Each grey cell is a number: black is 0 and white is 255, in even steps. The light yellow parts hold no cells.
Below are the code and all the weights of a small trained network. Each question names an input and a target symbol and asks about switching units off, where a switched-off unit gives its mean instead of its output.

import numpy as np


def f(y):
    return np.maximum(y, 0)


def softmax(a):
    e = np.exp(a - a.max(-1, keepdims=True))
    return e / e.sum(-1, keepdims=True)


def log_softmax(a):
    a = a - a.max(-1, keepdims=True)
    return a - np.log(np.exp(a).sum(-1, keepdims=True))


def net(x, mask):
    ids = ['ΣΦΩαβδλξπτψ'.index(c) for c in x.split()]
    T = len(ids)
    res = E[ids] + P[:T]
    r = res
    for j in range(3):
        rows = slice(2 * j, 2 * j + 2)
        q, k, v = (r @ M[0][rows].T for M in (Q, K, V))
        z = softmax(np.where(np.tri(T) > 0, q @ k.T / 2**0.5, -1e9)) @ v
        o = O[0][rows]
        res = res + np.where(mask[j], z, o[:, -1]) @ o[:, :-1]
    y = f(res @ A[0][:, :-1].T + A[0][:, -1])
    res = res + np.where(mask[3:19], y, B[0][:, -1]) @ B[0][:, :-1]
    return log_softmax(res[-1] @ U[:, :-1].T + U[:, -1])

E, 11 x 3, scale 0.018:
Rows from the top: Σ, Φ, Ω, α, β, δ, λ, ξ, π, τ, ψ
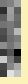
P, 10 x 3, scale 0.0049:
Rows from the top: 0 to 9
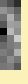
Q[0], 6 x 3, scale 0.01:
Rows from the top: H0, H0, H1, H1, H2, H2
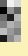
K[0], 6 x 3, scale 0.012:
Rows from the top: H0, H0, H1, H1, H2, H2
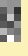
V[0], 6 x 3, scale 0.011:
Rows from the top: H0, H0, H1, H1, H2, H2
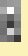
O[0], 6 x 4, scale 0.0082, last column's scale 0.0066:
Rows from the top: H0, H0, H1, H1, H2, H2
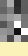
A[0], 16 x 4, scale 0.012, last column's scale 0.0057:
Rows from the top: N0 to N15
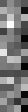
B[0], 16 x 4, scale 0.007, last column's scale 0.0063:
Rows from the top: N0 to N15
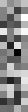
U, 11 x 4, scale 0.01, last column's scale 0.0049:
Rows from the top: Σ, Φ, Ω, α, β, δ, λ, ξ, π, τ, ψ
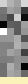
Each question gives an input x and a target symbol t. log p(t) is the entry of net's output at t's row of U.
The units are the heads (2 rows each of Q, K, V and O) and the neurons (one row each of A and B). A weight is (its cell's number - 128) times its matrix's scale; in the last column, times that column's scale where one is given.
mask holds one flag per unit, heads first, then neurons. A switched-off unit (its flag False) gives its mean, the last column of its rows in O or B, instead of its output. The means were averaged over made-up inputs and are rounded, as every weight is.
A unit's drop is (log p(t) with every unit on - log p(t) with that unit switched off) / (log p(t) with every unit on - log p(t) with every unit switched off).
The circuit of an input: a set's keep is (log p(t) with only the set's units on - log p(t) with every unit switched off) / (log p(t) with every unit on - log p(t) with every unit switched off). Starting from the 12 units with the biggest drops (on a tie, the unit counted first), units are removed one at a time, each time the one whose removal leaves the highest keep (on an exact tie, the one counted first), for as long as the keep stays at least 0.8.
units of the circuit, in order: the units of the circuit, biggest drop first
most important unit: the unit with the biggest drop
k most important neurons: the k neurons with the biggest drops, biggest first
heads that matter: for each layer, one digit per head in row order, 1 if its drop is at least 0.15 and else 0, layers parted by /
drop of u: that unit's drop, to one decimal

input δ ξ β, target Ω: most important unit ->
H0
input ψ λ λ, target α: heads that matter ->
100
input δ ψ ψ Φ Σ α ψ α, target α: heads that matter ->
010
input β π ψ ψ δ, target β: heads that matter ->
001
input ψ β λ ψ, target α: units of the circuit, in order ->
N3; H2
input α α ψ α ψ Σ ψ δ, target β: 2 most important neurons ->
N4; N10
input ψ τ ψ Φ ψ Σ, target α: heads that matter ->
011
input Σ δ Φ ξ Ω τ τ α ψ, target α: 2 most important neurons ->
N3; N11
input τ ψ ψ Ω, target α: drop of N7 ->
0.0
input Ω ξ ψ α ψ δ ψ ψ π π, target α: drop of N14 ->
0.3
